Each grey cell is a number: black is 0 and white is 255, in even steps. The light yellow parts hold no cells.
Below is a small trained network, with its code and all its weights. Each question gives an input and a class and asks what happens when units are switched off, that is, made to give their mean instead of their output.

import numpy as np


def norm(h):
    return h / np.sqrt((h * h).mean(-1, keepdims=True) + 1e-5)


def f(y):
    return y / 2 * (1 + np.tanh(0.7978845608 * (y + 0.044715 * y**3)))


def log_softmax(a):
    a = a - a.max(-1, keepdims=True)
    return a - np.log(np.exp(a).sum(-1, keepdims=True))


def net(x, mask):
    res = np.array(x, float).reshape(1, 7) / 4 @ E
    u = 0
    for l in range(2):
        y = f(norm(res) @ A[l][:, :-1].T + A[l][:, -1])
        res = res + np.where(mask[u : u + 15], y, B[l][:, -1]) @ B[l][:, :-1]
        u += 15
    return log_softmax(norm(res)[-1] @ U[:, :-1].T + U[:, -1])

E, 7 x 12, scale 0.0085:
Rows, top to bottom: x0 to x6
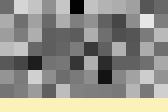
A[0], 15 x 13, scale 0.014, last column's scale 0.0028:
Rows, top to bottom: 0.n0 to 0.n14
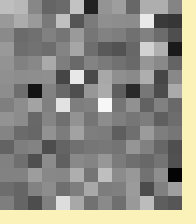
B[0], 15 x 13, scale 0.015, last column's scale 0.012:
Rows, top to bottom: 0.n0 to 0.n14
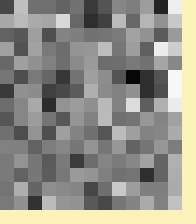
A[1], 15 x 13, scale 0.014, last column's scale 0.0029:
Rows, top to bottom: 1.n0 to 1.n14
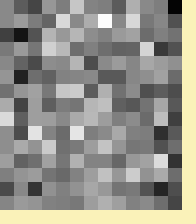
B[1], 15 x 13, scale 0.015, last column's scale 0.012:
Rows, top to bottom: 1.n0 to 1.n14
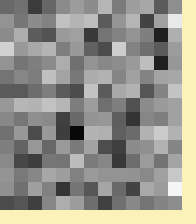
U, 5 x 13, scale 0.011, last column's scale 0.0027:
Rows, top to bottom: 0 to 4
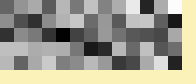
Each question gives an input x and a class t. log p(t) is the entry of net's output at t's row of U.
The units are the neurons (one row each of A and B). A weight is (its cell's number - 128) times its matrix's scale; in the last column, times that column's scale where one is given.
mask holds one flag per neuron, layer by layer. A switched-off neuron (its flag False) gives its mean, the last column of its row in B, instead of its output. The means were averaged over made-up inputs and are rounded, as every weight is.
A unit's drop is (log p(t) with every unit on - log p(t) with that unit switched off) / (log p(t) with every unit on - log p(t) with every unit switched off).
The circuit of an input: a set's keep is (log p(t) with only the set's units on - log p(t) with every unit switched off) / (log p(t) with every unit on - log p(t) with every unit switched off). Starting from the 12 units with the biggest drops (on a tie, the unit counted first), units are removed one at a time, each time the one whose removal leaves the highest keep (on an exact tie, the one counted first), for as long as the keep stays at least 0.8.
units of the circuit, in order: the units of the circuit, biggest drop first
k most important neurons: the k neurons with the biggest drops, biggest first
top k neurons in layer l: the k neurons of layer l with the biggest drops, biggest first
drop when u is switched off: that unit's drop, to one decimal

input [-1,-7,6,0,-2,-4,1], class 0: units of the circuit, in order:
[0.n5]
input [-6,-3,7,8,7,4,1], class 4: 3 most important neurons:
[0.n3 0.n13 1.n1]
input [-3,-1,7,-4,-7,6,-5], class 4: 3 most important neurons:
[0.n6 1.n7 0.n3]
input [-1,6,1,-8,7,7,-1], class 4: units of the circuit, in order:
[0.n0 1.n7]
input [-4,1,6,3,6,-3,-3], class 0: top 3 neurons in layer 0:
[0.n3 0.n0 0.n5]
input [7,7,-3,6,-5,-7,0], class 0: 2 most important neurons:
[0.n7 1.n6]
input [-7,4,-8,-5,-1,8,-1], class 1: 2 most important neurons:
[0.n14 1.n2]
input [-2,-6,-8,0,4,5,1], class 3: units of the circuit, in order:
[0.n6 0.n7]
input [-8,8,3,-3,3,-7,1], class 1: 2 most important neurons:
[0.n14 0.n7]
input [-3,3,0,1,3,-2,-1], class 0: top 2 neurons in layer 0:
[0.n3 0.n6]
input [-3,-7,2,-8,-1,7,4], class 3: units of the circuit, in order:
[0.n7 0.n5 0.n6]
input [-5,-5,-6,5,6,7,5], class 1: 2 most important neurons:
[0.n6 0.n3]
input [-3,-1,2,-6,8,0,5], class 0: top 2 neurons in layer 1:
[1.n13 1.n5]
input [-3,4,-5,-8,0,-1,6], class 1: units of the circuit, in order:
[0.n14]
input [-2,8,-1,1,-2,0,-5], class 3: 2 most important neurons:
[0.n1 0.n14]
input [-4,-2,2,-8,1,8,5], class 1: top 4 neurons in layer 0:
[0.n5 0.n6 0.n13 0.n7]
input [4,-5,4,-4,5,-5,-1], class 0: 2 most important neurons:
[0.n5 0.n0]
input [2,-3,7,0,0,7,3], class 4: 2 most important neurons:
[0.n0 0.n6]
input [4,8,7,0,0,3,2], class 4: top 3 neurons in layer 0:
[0.n0 0.n3 0.n14]
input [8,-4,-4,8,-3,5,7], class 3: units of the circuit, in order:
[0.n1]
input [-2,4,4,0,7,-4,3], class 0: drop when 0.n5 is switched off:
0.2
